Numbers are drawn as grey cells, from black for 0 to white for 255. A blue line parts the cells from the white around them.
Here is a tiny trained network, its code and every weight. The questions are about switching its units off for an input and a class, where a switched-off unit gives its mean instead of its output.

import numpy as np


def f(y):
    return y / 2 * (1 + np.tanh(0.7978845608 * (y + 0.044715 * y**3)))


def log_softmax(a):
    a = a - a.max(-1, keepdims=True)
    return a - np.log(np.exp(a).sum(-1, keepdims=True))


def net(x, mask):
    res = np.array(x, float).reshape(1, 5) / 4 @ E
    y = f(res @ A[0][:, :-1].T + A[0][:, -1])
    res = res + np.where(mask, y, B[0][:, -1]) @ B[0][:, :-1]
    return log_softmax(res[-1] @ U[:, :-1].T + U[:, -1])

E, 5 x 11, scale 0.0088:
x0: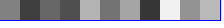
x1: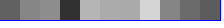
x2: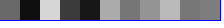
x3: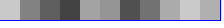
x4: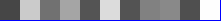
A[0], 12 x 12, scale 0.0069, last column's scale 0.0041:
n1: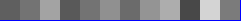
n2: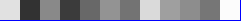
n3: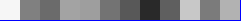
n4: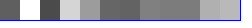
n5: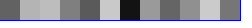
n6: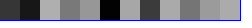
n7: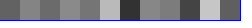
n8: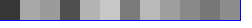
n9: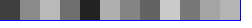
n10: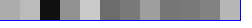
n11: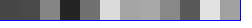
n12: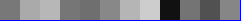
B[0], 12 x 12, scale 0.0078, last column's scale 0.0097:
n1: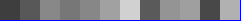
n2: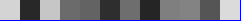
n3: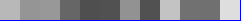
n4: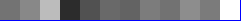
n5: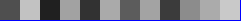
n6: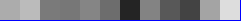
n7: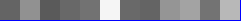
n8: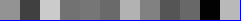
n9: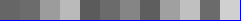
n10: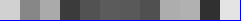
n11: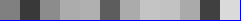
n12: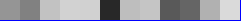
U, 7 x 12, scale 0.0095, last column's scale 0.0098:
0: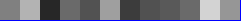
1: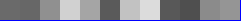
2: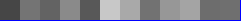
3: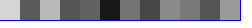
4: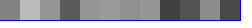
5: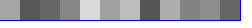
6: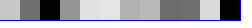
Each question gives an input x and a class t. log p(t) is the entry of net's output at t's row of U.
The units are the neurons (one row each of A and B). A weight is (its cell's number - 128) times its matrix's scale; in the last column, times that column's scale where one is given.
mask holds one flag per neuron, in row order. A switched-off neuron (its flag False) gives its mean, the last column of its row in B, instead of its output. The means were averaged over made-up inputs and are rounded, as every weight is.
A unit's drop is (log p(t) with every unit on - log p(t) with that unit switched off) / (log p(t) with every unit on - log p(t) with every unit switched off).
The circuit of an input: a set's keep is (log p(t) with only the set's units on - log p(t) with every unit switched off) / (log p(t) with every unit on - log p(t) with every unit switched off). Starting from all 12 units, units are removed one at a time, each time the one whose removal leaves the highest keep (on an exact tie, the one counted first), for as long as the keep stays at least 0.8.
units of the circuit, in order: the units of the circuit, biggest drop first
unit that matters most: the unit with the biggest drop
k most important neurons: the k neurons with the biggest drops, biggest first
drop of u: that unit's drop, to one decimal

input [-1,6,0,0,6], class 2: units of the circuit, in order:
[n7, n1]
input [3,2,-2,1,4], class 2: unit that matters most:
n2
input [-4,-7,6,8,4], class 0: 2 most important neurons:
[n5, n8]
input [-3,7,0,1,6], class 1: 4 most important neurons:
[n12, n11, n8, n10]
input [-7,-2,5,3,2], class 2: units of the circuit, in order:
[n6, n5]
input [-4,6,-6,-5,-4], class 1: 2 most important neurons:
[n12, n2]
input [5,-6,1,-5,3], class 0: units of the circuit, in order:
[n6, n2, n10]
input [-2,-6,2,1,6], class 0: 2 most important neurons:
[n5, n8]
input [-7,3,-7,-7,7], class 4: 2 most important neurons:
[n4, n12]
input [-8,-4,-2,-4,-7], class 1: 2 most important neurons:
[n12, n2]
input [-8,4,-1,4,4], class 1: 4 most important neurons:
[n12, n8, n6, n3]
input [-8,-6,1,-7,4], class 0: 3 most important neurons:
[n5, n11, n7]
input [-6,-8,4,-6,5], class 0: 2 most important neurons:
[n5, n11]
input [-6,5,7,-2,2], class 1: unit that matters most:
n12
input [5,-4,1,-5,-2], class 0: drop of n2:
0.2
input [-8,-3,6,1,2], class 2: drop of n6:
0.2
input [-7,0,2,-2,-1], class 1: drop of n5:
0.0
